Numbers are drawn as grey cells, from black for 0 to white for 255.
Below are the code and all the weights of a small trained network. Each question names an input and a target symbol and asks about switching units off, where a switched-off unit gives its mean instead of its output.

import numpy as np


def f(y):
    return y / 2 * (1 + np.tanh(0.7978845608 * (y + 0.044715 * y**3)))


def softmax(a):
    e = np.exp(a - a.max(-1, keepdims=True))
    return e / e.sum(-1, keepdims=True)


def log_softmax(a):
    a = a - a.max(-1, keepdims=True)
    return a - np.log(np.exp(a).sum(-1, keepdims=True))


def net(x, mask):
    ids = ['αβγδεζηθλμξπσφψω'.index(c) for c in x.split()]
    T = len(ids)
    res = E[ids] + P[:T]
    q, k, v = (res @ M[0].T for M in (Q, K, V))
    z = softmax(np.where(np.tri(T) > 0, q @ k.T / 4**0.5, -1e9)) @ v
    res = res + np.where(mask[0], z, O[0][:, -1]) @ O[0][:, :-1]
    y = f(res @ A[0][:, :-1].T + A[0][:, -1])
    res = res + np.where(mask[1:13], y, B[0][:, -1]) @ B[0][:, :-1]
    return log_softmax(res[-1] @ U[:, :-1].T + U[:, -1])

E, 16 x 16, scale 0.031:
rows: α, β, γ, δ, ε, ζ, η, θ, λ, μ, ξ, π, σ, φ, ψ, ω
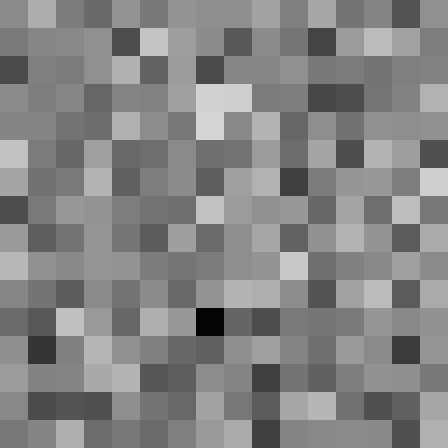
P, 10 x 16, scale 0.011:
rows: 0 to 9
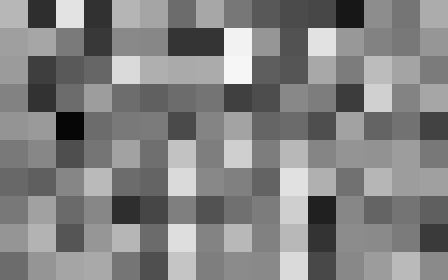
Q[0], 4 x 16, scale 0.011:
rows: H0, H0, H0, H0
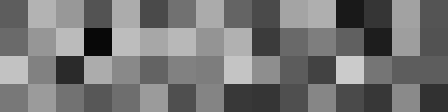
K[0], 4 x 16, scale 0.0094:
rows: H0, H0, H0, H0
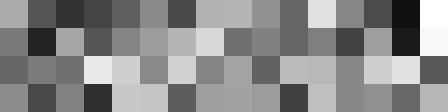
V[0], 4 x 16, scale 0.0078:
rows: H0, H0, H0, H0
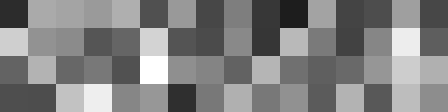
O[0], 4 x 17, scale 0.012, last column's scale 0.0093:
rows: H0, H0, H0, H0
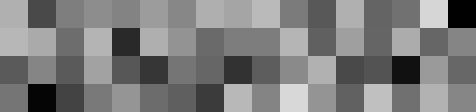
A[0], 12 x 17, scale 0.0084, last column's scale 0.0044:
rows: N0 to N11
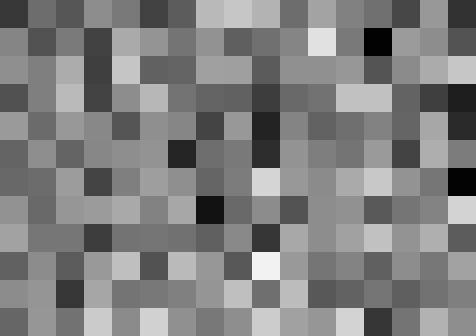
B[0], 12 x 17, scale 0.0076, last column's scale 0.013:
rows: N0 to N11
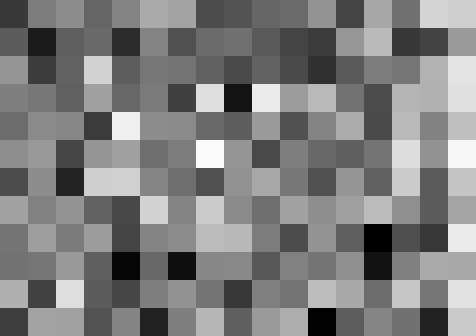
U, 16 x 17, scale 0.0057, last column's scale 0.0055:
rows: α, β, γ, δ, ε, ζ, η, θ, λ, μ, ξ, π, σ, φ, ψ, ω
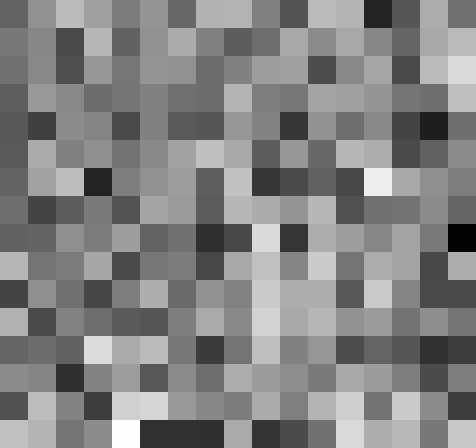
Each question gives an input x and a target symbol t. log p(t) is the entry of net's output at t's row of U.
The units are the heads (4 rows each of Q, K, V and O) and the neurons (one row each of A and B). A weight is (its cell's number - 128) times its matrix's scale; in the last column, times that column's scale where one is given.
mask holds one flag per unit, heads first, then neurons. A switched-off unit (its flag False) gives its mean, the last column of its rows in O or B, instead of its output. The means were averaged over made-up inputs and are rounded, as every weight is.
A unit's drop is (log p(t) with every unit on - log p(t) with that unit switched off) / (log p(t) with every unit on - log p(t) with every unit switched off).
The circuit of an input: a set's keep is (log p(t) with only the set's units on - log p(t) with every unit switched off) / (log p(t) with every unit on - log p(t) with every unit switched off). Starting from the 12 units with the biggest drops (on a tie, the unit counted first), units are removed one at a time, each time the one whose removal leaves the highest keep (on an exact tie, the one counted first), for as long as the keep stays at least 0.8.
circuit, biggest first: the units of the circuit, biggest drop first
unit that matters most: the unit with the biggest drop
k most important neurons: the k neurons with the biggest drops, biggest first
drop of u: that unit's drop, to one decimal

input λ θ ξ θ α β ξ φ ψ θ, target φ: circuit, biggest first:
H0; N6; N11
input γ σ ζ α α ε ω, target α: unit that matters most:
N3
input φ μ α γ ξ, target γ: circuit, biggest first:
H0; N0
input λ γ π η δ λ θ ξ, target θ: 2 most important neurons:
N8; N0
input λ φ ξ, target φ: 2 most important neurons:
N6; N11
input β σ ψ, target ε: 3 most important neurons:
N1; N2; N5
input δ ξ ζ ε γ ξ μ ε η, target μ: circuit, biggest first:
H0; N10
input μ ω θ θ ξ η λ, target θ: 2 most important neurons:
N8; N0
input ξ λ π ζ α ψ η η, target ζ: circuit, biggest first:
H0; N11
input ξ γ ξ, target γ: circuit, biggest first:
H0; N0; N2
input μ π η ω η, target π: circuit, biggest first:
H0; N10
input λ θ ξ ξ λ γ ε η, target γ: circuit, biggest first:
H0; N10; N0
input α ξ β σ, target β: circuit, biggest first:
H0; N5
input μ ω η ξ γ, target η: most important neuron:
N0
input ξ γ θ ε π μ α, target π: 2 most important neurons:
N10; N11
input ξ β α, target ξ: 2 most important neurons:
N3; N2
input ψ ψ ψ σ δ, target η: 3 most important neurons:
N6; N8; N4
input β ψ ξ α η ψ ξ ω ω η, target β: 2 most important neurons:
N5; N7
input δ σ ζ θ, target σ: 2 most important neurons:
N6; N8
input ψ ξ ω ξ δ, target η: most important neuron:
N3
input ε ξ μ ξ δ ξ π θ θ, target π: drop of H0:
0.7
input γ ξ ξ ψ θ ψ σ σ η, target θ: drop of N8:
0.2
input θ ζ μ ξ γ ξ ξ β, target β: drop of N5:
0.3
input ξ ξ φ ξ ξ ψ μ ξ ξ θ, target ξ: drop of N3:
0.2
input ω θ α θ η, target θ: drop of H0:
1.1
